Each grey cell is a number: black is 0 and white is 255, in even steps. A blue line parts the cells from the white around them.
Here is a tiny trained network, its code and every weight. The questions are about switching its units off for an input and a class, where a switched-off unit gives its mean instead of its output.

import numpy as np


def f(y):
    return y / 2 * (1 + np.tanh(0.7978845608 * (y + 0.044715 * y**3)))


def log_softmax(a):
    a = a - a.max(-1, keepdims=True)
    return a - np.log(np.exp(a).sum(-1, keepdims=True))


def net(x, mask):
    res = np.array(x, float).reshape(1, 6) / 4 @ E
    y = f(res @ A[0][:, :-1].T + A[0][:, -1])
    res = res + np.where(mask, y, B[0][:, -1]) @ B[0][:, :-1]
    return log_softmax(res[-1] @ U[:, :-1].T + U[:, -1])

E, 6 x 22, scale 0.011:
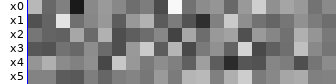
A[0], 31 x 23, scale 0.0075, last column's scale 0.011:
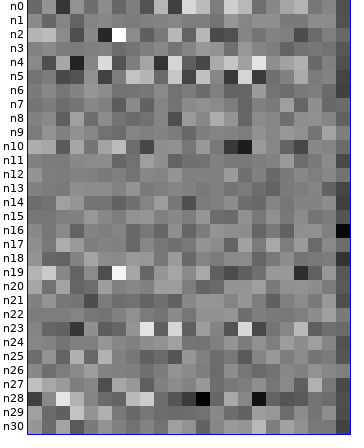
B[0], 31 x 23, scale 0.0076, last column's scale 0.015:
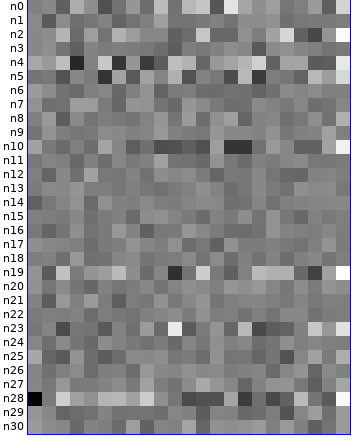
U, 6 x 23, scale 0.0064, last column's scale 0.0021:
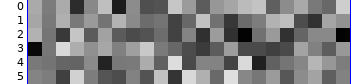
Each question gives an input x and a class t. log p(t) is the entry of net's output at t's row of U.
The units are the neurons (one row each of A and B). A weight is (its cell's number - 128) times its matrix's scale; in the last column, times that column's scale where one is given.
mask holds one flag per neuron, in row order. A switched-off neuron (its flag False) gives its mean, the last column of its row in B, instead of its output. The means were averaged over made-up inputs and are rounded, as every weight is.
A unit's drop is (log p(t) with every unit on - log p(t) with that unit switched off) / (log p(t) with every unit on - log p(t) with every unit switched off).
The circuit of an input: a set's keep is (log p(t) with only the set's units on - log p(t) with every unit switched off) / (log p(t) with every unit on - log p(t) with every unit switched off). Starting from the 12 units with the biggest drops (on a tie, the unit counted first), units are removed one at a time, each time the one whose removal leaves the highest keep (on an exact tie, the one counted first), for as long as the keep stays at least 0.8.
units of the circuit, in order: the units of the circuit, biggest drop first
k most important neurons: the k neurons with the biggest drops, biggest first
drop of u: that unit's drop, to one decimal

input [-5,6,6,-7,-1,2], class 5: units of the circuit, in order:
(n0)
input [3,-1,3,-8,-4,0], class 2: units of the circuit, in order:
(n10 n2)
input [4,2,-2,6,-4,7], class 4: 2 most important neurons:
(n23 n5)
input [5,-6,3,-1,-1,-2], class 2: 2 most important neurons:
(n2 n19)
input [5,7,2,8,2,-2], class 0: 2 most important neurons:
(n4 n30)
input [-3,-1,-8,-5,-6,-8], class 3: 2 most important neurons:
(n2 n28)
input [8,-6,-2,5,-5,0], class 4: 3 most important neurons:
(n23 n5 n19)
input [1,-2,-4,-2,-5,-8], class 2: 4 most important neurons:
(n2 n28 n19 n4)
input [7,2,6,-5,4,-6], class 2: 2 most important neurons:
(n10 n2)
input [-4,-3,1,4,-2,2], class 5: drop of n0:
0.1
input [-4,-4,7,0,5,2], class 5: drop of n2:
-0.1
